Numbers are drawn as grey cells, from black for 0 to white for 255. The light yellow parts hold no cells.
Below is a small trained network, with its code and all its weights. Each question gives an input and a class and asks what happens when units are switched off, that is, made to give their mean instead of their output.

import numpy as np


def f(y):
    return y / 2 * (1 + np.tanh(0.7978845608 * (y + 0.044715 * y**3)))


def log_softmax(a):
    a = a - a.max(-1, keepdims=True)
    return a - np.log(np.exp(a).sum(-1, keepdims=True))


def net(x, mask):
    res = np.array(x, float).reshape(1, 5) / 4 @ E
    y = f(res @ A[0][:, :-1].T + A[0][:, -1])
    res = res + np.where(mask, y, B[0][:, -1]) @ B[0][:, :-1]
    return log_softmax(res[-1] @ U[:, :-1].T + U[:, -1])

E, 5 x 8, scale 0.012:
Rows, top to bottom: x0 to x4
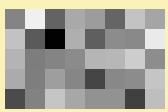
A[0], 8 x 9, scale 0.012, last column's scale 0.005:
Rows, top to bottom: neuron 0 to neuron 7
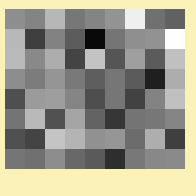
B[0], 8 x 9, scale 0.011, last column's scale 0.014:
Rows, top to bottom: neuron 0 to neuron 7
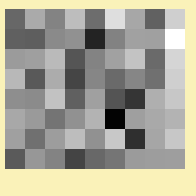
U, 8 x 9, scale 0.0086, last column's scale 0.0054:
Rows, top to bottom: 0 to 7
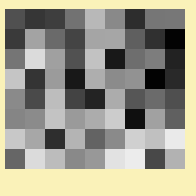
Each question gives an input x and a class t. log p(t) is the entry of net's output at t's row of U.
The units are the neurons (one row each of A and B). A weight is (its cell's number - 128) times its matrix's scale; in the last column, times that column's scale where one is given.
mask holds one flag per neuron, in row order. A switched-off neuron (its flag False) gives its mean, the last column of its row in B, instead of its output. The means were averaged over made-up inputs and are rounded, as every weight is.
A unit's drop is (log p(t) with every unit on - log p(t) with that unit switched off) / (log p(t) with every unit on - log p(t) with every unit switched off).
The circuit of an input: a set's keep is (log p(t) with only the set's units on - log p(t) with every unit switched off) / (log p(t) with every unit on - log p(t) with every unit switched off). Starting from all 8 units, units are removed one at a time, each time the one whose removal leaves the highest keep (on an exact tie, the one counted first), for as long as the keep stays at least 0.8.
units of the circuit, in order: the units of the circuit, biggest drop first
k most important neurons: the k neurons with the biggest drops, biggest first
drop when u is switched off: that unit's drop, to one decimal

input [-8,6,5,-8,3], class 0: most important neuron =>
(neuron 2)
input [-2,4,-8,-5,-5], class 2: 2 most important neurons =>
(neuron 5; neuron 0)
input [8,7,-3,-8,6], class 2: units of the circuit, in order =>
(neuron 5; neuron 1)
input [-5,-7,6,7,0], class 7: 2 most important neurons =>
(neuron 0; neuron 2)
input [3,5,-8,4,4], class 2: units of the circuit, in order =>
(neuron 4; neuron 5)
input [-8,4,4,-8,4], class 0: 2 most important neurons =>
(neuron 2; neuron 4)
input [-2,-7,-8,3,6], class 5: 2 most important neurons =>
(neuron 6; neuron 4)
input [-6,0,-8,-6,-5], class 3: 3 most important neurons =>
(neuron 3; neuron 6; neuron 0)
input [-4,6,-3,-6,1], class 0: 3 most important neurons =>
(neuron 2; neuron 0; neuron 3)
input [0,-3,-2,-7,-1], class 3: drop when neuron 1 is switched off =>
0.0
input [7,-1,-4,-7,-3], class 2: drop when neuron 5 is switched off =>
0.2
